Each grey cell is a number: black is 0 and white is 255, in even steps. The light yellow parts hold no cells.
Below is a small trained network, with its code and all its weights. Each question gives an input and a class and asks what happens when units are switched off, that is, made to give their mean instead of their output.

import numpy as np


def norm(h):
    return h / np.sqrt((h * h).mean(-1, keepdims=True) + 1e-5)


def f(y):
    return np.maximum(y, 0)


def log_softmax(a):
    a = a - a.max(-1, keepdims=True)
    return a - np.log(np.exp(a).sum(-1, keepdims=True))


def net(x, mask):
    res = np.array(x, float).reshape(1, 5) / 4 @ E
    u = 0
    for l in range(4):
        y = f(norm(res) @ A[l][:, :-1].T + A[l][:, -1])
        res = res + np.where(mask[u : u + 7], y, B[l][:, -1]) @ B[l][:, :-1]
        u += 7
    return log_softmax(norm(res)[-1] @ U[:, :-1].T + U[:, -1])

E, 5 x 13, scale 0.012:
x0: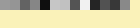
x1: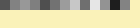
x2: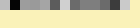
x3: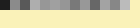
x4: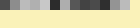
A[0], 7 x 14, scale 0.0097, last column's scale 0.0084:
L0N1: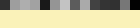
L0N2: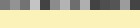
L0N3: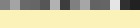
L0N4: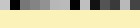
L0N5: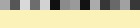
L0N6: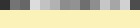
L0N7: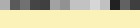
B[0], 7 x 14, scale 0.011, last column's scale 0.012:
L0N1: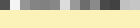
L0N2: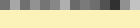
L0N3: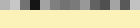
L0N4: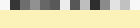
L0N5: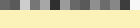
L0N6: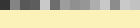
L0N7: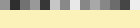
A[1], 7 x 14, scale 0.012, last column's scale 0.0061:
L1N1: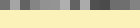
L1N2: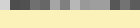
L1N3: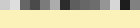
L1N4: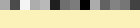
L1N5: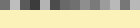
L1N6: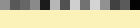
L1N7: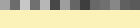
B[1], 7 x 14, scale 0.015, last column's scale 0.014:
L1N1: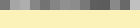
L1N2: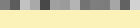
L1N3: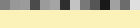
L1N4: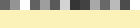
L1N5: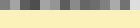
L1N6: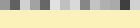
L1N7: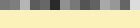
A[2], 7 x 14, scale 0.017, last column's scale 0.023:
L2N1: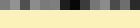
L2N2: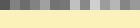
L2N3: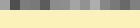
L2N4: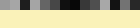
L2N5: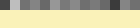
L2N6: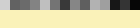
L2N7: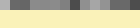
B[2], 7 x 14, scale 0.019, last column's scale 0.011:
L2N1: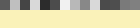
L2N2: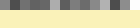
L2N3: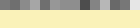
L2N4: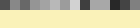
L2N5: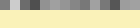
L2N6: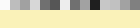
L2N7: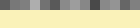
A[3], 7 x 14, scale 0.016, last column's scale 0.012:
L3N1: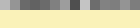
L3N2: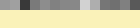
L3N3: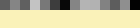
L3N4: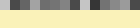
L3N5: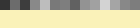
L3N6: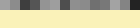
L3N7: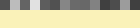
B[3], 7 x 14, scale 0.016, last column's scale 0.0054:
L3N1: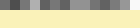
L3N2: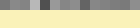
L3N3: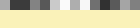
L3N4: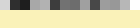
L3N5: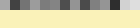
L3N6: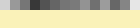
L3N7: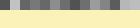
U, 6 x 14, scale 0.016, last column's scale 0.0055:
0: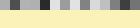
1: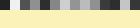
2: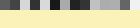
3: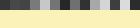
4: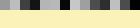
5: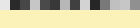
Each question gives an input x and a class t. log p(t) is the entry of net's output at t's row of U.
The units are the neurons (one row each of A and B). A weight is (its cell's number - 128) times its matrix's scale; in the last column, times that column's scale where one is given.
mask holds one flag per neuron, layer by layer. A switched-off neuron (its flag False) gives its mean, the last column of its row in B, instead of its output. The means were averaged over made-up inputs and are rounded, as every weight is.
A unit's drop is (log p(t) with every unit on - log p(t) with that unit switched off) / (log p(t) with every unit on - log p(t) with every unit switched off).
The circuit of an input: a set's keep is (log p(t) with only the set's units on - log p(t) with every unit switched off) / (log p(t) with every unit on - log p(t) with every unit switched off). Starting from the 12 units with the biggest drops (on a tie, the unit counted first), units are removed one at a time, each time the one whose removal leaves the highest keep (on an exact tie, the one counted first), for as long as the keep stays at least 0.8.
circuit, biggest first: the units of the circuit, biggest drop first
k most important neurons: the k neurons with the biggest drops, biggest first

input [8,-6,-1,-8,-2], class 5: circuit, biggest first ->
[L0N4]
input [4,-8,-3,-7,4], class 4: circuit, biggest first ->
[L0N3, L1N3]
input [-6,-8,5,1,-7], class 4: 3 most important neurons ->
[L0N5, L0N7, L1N6]
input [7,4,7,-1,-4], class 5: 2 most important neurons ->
[L0N4, L3N4]
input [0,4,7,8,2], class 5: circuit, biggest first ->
[L0N4, L1N4]
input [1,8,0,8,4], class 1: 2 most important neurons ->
[L0N1, L2N5]
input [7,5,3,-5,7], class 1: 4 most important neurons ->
[L0N1, L0N2, L3N7, L1N1]
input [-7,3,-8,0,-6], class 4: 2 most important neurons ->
[L1N3, L0N3]
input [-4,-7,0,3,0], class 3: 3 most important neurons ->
[L0N6, L3N5, L2N2]
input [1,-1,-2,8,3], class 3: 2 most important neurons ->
[L0N6, L3N5]
